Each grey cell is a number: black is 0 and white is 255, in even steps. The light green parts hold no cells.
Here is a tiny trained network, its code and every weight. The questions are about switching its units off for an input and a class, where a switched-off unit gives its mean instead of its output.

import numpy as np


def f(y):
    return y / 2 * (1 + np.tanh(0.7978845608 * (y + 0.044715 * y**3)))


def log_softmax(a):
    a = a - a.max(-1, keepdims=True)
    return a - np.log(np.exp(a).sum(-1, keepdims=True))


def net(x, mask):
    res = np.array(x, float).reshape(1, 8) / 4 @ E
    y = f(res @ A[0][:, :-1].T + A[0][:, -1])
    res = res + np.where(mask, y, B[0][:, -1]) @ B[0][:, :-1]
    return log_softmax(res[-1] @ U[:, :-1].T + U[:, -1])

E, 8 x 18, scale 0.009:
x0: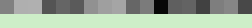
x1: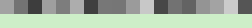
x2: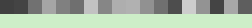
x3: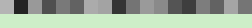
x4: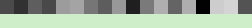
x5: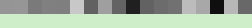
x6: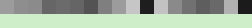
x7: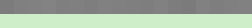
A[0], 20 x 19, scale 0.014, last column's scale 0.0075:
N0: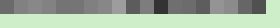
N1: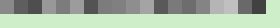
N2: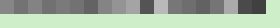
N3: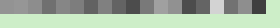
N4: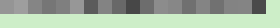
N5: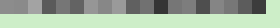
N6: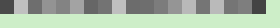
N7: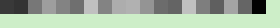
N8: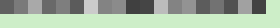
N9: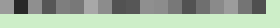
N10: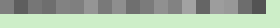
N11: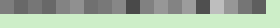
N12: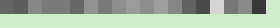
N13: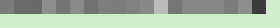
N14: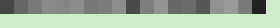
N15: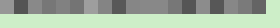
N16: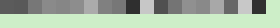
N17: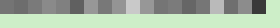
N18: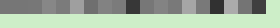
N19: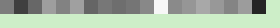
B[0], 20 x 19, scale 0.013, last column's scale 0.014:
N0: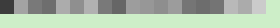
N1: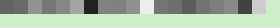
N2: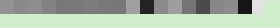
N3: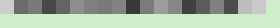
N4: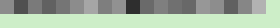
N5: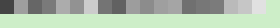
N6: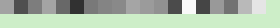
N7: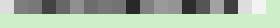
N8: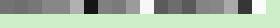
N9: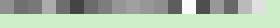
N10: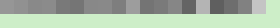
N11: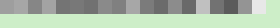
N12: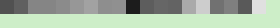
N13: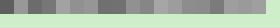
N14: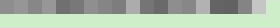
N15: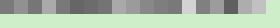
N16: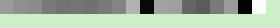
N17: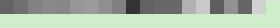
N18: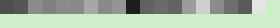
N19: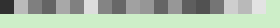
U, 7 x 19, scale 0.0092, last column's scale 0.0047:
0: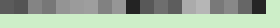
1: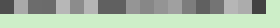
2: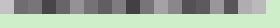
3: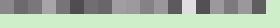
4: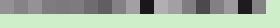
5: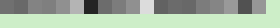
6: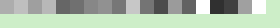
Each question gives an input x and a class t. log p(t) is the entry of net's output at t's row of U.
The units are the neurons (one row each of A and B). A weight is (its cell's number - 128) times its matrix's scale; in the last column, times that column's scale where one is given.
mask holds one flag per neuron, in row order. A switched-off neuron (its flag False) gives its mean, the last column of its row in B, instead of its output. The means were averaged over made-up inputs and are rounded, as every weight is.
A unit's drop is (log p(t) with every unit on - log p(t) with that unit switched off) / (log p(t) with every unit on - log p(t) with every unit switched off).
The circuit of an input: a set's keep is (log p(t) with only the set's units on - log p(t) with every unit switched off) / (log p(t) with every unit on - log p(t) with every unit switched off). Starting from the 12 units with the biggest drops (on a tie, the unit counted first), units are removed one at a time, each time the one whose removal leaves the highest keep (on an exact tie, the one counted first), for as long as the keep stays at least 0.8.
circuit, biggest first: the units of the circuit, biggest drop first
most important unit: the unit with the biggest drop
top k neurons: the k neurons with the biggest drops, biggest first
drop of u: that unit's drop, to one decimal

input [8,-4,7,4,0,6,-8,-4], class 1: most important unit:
N5
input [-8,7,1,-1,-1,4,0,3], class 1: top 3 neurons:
N19, N8, N13
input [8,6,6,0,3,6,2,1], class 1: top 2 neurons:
N0, N5
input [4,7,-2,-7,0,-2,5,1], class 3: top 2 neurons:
N6, N8
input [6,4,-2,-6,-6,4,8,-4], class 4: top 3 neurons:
N19, N2, N9
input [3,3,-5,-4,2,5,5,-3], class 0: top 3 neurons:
N7, N16, N18
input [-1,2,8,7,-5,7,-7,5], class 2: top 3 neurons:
N7, N12, N17
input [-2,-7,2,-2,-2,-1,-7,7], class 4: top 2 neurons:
N16, N1
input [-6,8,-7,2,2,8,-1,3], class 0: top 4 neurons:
N18, N4, N8, N7
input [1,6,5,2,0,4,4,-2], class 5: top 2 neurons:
N1, N16
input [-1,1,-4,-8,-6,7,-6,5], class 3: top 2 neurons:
N6, N12
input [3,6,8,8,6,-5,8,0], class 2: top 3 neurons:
N7, N16, N6
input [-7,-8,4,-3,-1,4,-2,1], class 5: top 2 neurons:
N8, N5
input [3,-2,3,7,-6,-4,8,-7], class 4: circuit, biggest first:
N2
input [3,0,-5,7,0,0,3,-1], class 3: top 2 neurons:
N9, N7
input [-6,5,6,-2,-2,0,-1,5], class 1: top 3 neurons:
N19, N8, N3
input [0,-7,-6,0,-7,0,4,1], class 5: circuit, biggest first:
N8, N11
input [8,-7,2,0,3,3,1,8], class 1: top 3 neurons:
N5, N0, N1
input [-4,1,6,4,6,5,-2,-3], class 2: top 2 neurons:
N7, N12
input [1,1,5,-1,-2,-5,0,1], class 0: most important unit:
N17
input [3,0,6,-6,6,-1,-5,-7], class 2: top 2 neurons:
N7, N9
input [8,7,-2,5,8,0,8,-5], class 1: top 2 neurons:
N5, N0
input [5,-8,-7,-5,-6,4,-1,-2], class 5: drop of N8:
0.9
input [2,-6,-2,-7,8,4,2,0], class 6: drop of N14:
0.6
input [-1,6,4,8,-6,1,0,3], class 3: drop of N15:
0.2
